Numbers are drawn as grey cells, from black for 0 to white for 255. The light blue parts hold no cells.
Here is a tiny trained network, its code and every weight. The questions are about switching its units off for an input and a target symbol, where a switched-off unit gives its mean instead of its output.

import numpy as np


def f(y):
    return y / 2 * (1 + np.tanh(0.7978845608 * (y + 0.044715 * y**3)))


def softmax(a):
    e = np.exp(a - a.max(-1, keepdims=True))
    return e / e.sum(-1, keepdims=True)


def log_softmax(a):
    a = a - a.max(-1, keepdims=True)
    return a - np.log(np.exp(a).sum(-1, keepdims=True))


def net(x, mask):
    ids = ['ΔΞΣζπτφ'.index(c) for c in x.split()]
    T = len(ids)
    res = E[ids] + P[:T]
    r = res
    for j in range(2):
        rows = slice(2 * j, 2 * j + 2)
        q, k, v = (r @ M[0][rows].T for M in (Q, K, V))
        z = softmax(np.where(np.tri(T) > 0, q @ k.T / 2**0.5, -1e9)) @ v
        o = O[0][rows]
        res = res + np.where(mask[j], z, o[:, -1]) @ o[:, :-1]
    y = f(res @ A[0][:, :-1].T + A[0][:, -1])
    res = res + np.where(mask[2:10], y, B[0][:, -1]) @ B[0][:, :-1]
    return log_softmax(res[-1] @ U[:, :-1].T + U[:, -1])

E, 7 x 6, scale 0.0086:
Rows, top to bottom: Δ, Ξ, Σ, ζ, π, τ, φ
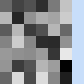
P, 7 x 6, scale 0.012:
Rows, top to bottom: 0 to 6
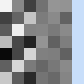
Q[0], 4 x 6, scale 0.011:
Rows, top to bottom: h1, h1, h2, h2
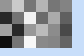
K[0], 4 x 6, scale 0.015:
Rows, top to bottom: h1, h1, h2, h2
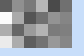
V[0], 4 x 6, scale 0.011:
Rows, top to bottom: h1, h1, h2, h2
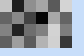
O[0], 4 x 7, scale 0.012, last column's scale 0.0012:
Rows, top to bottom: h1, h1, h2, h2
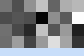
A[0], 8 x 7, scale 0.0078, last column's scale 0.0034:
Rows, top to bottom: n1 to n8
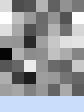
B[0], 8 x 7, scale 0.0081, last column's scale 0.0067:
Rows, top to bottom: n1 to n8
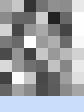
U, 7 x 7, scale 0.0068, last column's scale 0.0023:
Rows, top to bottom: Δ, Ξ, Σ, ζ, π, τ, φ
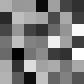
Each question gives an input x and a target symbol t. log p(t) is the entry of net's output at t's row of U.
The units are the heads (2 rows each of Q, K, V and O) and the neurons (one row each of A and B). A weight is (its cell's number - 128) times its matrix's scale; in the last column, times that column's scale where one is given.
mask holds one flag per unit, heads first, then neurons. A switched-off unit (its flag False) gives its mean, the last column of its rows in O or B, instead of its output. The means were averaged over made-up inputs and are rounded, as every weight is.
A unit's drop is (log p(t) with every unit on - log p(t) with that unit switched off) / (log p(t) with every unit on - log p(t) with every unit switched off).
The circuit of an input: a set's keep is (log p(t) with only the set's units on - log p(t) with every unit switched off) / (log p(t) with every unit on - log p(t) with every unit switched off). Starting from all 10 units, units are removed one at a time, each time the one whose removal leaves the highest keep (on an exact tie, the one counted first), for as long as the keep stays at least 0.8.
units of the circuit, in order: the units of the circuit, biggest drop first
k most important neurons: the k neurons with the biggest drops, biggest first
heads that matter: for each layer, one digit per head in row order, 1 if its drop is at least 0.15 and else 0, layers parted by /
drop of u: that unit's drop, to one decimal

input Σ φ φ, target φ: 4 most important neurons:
(n2 n3 n5 n7)
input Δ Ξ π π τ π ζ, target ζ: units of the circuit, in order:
(h2 n4 n2)
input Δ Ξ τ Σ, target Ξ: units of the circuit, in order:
(n7 h1 h2)
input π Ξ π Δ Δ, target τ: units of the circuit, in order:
(h1 n6)
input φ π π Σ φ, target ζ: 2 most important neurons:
(n2 n5)
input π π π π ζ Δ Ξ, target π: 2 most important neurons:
(n2 n6)
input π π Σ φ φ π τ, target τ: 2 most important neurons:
(n4 n3)
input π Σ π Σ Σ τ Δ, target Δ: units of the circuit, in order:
(h1)
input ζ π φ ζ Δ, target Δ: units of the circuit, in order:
(h2 n6)
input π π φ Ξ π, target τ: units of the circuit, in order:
(n6 h1)
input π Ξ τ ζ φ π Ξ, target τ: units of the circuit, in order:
(n4 h2)
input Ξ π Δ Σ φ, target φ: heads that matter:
11
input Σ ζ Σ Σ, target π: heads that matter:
01
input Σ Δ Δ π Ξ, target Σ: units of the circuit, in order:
(h1 n3)
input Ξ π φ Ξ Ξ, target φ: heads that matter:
11
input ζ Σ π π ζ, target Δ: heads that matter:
01
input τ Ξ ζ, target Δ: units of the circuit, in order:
(h2)
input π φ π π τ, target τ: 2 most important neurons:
(n6 n2)
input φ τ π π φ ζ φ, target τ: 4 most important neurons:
(n4 n3 n1 n2)
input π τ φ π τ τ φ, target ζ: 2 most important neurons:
(n7 n4)
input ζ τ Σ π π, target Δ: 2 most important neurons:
(n6 n2)
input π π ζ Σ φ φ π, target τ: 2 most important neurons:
(n4 n3)
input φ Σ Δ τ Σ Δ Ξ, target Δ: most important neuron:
(n7)
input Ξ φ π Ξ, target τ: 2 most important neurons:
(n4 n3)
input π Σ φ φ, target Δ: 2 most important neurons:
(n7 n3)
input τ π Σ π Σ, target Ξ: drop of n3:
0.2
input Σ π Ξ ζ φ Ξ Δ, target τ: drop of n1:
0.1
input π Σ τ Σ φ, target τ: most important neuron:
(n6)
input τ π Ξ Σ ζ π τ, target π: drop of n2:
0.4
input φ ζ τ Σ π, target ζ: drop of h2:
0.5
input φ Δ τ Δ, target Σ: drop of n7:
0.3
